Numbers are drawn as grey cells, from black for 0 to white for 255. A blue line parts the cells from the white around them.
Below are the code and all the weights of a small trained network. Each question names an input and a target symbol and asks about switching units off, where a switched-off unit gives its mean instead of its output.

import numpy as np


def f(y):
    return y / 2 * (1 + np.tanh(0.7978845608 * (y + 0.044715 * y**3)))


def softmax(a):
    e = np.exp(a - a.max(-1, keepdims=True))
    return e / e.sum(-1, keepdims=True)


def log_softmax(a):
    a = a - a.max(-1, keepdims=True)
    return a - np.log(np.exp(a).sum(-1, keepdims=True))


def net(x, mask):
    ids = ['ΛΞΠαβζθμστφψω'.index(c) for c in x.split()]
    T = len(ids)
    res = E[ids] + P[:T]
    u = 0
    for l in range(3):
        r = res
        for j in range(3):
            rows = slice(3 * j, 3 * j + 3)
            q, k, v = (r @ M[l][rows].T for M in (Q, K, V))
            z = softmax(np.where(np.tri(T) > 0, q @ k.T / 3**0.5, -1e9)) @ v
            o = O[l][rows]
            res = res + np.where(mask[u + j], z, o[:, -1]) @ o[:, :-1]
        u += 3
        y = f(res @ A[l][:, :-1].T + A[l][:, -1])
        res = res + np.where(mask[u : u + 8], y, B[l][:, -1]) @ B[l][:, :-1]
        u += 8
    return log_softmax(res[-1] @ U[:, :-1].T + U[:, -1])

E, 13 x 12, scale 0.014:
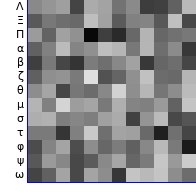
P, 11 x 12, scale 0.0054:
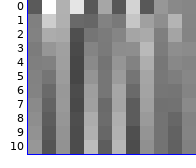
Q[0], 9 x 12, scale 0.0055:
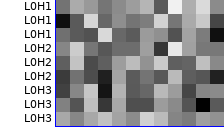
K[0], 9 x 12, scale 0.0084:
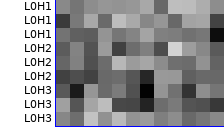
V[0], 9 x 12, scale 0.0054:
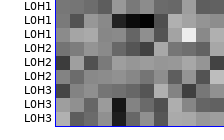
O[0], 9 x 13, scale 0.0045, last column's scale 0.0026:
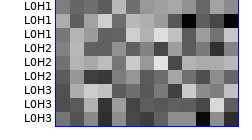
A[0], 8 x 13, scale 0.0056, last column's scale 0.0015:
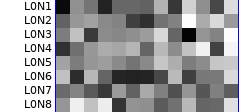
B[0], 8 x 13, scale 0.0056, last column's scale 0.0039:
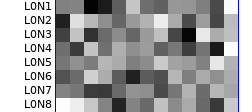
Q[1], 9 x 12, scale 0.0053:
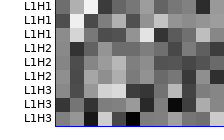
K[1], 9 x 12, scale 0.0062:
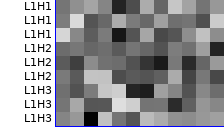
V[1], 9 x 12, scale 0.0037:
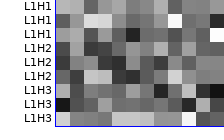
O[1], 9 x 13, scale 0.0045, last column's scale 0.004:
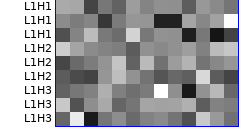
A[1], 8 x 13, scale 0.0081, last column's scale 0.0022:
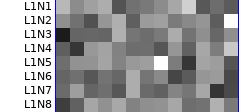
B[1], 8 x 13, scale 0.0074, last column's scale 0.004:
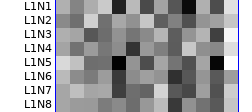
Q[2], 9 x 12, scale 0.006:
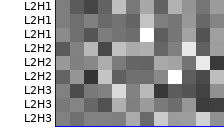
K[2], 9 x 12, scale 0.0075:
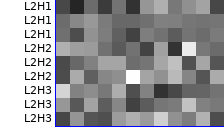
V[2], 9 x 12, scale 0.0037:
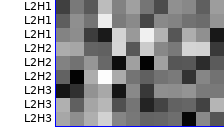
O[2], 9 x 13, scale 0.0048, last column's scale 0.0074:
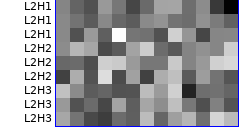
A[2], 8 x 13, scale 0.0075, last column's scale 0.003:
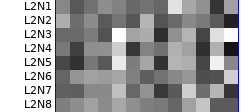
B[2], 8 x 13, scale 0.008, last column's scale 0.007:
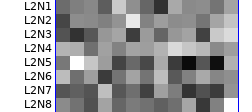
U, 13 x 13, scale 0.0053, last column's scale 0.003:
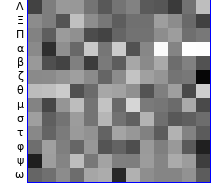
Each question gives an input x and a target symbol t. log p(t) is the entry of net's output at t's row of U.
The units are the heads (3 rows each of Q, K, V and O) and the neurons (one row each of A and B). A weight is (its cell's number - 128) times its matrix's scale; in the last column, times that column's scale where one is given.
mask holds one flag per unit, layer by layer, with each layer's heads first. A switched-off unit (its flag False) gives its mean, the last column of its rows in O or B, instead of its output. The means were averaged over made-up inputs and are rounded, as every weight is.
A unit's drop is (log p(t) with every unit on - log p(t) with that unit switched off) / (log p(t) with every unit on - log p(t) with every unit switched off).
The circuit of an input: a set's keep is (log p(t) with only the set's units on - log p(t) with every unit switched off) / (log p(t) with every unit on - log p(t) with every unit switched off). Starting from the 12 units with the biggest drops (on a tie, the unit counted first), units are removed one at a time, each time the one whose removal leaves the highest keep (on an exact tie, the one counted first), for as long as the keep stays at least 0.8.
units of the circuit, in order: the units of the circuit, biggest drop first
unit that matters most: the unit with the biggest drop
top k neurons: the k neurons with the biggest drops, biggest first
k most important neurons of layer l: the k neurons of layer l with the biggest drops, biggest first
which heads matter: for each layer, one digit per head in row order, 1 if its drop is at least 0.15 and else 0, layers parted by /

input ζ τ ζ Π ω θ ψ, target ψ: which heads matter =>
000 / 001 / 010
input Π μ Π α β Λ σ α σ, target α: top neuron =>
L1N4
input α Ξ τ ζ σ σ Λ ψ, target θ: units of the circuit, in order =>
L0N2, L2H2, L2N3
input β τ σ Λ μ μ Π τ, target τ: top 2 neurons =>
L0N6, L0N4
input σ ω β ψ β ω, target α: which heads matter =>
011 / 101 / 001
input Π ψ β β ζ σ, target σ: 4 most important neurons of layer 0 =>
L0N6, L0N4, L0N8, L0N5
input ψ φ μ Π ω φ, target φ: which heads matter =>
001 / 001 / 011
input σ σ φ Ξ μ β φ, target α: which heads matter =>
100 / 111 / 100
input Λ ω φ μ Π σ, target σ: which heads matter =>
011 / 101 / 011
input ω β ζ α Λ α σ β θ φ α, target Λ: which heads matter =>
100 / 100 / 100
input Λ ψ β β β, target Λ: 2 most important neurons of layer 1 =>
L1N5, L1N1
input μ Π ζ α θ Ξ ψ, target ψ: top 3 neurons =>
L0N6, L0N4, L1N1
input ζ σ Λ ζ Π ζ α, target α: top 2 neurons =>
L1N4, L0N6
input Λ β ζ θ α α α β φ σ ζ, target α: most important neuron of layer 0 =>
L0N2
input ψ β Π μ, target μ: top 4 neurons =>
L0N4, L1N1, L0N6, L0N5
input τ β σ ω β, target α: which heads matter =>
101 / 011 / 100
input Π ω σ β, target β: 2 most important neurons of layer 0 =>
L0N6, L0N1
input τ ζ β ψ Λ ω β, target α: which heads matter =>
101 / 010 / 100
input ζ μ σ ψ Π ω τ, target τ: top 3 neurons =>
L0N4, L0N6, L1N1
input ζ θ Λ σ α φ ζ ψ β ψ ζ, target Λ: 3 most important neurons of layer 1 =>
L1N1, L1N7, L1N6
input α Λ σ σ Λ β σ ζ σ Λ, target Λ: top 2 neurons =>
L0N8, L2N5
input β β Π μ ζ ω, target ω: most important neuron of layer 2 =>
L2N6
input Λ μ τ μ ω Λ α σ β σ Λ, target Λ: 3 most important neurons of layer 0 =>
L0N8, L0N2, L0N7
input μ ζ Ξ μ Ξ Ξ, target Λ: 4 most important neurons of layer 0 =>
L0N4, L0N8, L0N2, L0N5
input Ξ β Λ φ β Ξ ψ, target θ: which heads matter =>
011 / 100 / 010
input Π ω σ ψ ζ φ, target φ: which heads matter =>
111 / 001 / 011
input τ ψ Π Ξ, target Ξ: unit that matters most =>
L1H2
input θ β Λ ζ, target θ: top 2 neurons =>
L0N2, L1N5
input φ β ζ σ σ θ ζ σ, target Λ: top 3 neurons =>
L1N5, L2N5, L2N3
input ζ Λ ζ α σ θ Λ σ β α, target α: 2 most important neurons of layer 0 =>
L0N2, L0N4
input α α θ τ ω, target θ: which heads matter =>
000 / 000 / 010
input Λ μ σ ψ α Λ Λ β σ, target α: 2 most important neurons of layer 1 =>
L1N1, L1N5
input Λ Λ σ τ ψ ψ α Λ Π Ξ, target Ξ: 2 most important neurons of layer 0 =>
L0N6, L0N4
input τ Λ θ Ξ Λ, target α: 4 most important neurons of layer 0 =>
L0N4, L0N6, L0N5, L0N1
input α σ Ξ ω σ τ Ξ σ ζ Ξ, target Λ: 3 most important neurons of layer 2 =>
L2N5, L2N7, L2N3
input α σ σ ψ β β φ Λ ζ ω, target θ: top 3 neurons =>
L0N2, L1N3, L2N3
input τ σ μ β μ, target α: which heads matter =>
110 / 001 / 010
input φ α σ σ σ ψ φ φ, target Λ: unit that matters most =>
L1N5
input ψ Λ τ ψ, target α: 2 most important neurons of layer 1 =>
L1N5, L1N1
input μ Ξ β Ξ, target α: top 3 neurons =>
L0N4, L1N1, L0N8
